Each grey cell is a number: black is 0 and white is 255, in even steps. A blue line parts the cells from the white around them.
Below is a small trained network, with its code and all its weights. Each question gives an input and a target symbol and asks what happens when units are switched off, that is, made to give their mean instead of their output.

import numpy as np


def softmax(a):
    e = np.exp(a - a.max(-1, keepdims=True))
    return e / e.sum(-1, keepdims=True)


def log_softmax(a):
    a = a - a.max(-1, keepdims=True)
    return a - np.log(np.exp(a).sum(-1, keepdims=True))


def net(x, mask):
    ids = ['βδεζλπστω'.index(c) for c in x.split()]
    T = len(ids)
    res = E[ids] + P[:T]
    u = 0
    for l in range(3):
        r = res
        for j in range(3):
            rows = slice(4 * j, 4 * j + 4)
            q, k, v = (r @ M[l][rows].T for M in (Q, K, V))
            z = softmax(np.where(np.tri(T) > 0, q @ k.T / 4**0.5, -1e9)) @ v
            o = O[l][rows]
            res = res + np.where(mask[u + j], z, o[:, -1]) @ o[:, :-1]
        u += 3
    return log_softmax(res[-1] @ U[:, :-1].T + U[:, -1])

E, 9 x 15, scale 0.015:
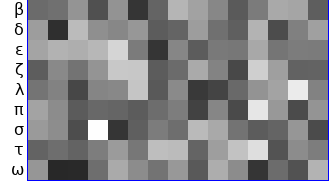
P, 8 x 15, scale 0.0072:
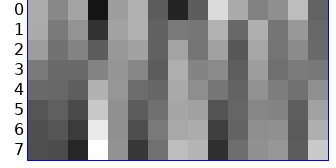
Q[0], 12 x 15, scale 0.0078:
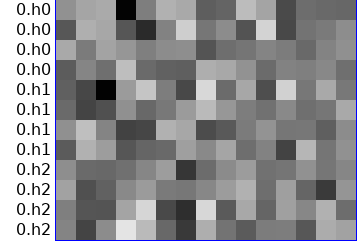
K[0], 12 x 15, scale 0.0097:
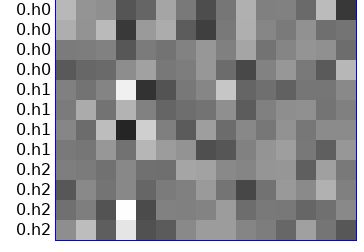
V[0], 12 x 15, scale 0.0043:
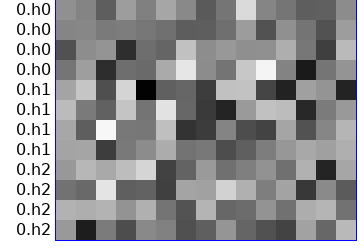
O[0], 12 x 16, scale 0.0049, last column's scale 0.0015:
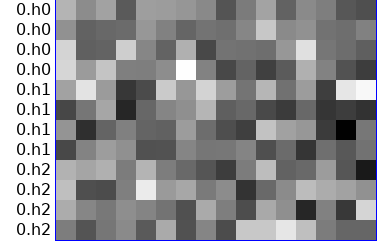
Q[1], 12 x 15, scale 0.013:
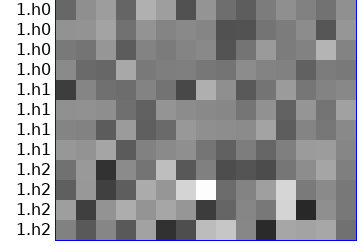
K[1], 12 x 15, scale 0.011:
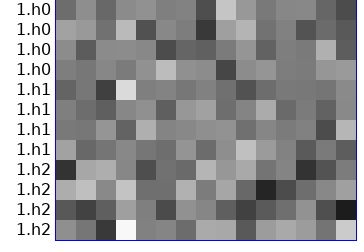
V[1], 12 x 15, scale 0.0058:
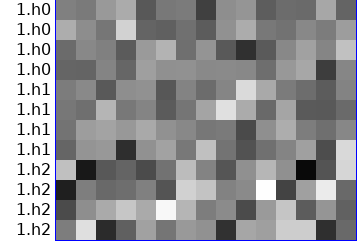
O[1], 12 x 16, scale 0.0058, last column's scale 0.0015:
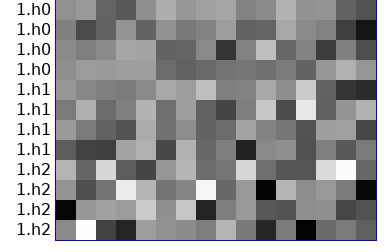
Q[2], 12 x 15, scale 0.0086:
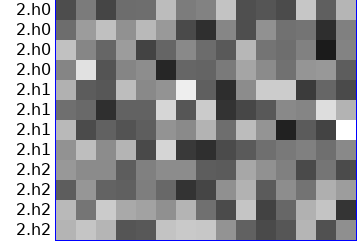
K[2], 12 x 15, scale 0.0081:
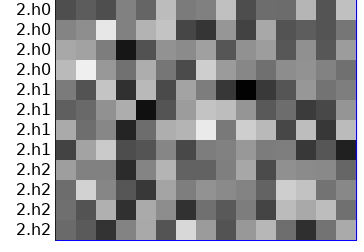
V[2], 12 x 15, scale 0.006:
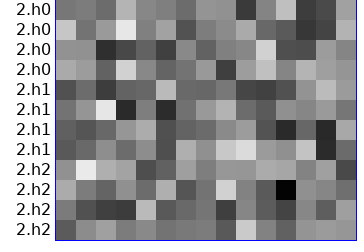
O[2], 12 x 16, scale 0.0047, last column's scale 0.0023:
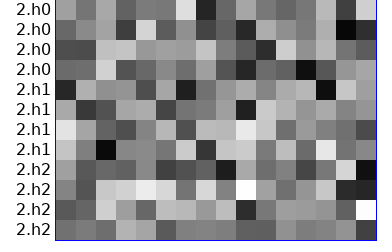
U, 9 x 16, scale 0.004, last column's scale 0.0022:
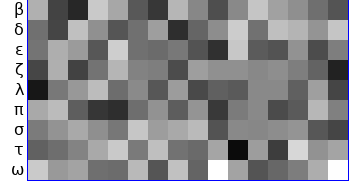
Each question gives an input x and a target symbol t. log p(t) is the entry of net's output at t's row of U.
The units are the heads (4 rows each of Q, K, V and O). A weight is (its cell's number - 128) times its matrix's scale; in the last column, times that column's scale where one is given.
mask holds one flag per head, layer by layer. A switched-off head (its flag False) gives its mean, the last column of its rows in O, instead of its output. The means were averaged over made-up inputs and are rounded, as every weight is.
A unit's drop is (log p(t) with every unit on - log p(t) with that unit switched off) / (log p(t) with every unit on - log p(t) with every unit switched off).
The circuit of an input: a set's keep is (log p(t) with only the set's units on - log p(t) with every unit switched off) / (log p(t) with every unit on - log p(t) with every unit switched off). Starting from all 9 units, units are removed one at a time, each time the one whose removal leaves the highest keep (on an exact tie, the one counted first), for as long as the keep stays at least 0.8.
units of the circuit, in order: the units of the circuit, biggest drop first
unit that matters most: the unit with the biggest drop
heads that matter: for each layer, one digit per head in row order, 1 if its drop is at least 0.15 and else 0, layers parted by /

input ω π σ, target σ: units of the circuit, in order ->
0.h1, 2.h2
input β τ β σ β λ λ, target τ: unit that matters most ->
1.h1
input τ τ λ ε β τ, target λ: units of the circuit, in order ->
2.h1, 1.h2
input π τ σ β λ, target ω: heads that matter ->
110 / 000 / 001
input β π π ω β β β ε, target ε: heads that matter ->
001 / 000 / 100
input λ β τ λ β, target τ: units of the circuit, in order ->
0.h1, 1.h2
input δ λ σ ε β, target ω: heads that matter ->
010 / 000 / 001
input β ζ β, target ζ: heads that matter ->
000 / 001 / 000
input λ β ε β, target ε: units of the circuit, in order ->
1.h2, 0.h2, 2.h0
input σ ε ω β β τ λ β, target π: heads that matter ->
010 / 000 / 001
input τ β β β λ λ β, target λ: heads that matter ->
000 / 000 / 010
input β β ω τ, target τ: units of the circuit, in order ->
1.h2, 0.h0, 0.h1
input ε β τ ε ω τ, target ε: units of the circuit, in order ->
0.h0, 1.h2, 2.h1
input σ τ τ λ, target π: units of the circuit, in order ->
2.h2, 0.h1
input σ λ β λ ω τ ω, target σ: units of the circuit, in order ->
2.h2, 0.h1, 1.h1
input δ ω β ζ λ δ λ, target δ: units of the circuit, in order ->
1.h2
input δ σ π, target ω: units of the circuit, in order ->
2.h2, 0.h1
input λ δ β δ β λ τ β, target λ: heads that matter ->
100 / 010 / 010
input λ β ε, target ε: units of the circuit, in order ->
2.h0, 0.h2
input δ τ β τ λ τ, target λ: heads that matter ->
010 / 001 / 010
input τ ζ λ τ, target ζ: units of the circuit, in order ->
1.h2, 0.h0, 2.h0
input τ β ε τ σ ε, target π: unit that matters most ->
0.h1
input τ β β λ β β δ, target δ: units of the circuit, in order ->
1.h2, 0.h1
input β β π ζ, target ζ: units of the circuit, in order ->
1.h2, 2.h0
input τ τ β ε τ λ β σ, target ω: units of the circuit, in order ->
0.h1, 2.h2
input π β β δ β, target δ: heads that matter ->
000 / 001 / 000
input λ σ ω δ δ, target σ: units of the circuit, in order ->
0.h1, 2.h2, 1.h1
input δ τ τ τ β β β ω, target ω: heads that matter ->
010 / 000 / 010
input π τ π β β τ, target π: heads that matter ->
100 / 001 / 001
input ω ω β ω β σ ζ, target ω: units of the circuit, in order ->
2.h2, 0.h1
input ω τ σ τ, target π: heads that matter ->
011 / 010 / 001
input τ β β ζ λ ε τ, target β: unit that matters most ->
0.h0
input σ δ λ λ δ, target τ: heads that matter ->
110 / 010 / 101
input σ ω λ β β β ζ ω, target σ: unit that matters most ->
2.h2
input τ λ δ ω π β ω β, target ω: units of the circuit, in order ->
2.h1, 1.h2
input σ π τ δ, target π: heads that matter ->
010 / 000 / 001
